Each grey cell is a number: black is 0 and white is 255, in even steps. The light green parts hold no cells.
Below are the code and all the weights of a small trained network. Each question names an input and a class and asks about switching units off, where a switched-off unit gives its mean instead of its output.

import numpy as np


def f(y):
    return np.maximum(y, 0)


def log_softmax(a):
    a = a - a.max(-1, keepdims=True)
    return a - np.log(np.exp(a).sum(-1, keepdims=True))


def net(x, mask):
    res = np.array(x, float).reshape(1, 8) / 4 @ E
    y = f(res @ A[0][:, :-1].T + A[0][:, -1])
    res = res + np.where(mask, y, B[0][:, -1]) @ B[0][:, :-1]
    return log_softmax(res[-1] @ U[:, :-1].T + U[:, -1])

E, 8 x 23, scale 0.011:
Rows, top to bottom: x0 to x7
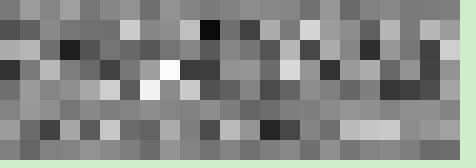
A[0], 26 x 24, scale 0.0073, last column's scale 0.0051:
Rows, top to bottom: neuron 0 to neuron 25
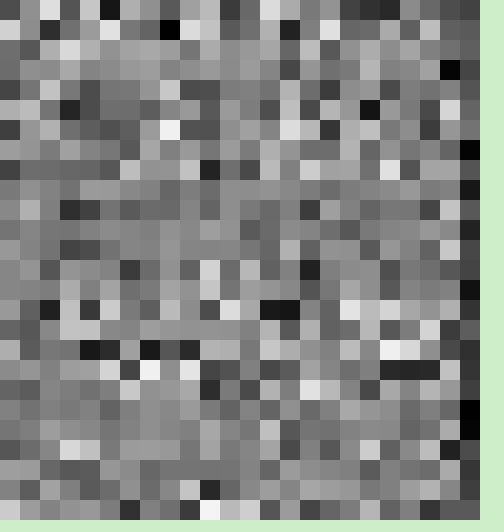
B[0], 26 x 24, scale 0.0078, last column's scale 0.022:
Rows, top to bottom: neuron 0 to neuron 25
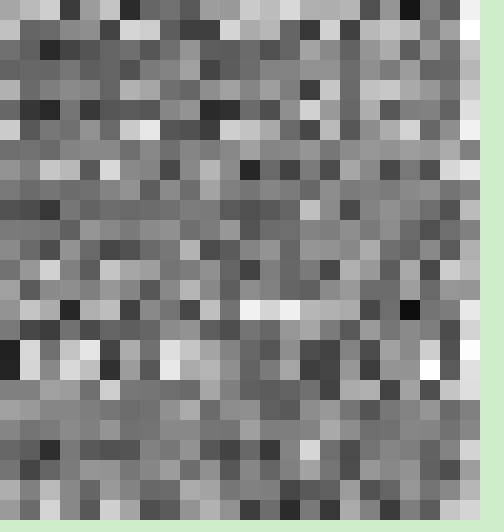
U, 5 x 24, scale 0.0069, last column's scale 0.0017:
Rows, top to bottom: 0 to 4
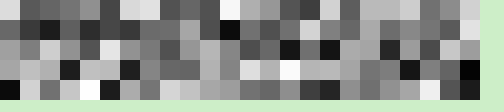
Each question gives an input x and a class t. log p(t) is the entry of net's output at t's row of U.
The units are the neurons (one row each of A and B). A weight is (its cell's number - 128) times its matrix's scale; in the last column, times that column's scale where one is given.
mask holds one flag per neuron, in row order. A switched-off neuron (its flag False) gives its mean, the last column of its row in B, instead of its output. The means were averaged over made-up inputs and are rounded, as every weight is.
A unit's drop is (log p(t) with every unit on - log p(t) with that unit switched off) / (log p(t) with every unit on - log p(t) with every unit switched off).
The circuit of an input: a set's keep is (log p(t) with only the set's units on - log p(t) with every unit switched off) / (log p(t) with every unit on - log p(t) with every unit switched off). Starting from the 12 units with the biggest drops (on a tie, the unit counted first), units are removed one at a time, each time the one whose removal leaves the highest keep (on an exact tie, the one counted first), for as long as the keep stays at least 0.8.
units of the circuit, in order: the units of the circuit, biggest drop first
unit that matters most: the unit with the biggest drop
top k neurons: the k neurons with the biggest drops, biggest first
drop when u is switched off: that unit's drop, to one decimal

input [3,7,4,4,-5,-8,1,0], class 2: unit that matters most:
neuron 8
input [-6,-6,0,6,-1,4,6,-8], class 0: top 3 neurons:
neuron 6; neuron 0; neuron 8
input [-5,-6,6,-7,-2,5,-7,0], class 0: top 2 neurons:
neuron 1; neuron 15
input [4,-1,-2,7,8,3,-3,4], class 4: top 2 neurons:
neuron 18; neuron 1
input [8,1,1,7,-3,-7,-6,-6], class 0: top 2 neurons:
neuron 6; neuron 15
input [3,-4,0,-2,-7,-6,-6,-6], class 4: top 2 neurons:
neuron 17; neuron 15
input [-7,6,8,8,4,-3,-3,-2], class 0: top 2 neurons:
neuron 6; neuron 4
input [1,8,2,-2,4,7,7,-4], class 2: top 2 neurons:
neuron 8; neuron 19
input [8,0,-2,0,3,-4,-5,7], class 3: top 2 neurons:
neuron 0; neuron 17
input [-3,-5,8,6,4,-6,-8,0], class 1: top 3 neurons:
neuron 5; neuron 10; neuron 15
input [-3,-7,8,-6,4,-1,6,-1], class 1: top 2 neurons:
neuron 5; neuron 10
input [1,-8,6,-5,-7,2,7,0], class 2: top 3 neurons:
neuron 25; neuron 13; neuron 0
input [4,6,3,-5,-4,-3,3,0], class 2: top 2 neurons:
neuron 8; neuron 6
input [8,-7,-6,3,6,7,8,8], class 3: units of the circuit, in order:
neuron 15
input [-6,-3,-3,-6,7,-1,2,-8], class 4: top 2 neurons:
neuron 18; neuron 6
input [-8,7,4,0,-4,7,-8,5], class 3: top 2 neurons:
neuron 0; neuron 25
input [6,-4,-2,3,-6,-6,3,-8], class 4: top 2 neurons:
neuron 17; neuron 8
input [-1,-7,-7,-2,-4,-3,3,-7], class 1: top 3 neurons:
neuron 22; neuron 8; neuron 16
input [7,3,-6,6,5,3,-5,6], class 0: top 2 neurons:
neuron 6; neuron 4
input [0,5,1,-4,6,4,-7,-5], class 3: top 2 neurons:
neuron 0; neuron 17
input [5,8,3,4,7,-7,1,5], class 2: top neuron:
neuron 8
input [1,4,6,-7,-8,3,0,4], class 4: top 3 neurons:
neuron 17; neuron 6; neuron 4
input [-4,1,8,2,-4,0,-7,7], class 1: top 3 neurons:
neuron 5; neuron 15; neuron 10
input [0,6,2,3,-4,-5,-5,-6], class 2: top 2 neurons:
neuron 8; neuron 15
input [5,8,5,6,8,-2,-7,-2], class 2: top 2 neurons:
neuron 8; neuron 17
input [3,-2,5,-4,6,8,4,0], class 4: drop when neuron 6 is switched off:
0.2
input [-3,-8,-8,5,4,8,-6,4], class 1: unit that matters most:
neuron 22
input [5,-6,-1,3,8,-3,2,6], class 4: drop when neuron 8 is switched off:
0.1
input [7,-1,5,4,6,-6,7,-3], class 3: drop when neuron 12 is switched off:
0.0
